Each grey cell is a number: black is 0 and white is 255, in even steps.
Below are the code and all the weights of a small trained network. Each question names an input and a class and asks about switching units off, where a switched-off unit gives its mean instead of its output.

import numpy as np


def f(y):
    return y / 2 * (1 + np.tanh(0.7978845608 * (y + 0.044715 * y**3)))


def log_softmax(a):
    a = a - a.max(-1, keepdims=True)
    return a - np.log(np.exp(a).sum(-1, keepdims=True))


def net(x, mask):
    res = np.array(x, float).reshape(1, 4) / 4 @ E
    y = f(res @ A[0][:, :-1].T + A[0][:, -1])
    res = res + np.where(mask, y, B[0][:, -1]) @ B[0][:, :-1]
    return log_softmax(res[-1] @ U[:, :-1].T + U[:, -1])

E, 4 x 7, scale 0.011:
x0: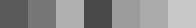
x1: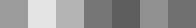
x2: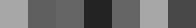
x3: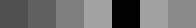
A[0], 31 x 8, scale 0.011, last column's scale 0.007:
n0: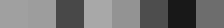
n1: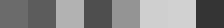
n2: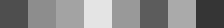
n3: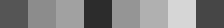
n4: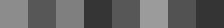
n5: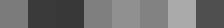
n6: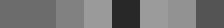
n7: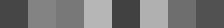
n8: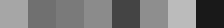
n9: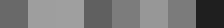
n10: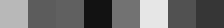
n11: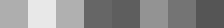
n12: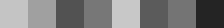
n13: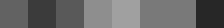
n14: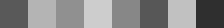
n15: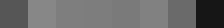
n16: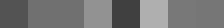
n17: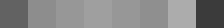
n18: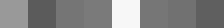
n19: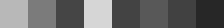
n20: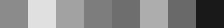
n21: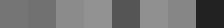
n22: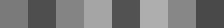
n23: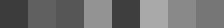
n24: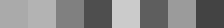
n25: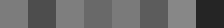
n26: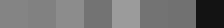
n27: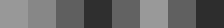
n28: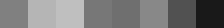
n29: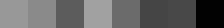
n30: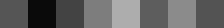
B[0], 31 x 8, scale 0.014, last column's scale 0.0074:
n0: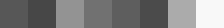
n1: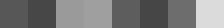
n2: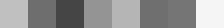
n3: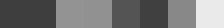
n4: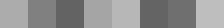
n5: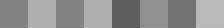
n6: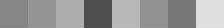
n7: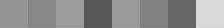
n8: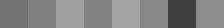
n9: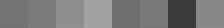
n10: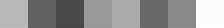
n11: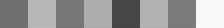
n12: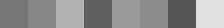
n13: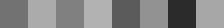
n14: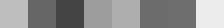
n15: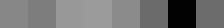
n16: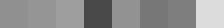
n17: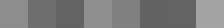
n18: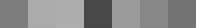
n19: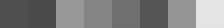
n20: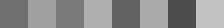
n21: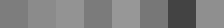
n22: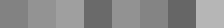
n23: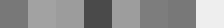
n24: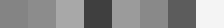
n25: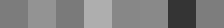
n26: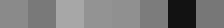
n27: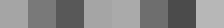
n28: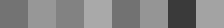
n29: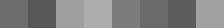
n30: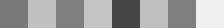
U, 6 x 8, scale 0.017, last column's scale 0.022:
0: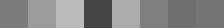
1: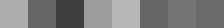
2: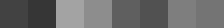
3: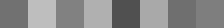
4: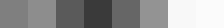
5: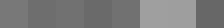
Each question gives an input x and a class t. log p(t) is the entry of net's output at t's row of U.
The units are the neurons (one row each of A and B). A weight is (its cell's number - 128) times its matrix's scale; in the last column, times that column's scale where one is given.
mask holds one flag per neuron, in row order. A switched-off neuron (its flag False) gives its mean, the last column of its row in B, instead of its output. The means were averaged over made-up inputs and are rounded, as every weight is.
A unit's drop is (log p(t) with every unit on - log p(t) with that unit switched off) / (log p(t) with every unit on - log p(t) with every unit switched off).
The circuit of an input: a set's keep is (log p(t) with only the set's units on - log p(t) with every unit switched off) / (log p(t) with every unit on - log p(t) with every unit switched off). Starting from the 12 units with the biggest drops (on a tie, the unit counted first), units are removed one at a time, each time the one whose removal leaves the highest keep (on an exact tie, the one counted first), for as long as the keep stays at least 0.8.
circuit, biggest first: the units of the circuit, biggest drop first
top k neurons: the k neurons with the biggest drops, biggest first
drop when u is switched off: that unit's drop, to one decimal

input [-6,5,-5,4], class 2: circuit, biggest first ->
n19
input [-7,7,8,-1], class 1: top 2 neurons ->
n10, n27
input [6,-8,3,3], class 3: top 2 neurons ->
n30, n5
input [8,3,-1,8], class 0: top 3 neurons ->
n6, n23, n16
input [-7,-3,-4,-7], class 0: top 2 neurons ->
n18, n12
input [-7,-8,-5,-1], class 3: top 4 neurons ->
n30, n13, n5, n3
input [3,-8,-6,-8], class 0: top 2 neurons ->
n18, n24
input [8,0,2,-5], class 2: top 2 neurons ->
n3, n1
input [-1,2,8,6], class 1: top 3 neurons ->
n10, n4, n27
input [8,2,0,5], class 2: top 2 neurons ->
n3, n1
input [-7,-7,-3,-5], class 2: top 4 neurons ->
n0, n19, n11, n29
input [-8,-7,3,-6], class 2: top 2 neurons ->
n0, n19
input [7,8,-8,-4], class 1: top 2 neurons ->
n14, n2
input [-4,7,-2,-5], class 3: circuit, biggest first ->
n11
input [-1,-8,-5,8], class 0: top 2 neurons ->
n23, n6
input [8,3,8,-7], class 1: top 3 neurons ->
n10, n27, n4
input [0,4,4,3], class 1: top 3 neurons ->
n10, n30, n4
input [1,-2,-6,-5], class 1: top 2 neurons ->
n2, n14
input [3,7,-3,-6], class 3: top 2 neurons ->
n11, n20
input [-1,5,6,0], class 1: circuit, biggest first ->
n10
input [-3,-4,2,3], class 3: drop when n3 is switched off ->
0.2
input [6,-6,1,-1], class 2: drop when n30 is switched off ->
-0.1
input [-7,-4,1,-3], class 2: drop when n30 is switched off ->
0.0
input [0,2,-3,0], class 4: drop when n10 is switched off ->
0.1
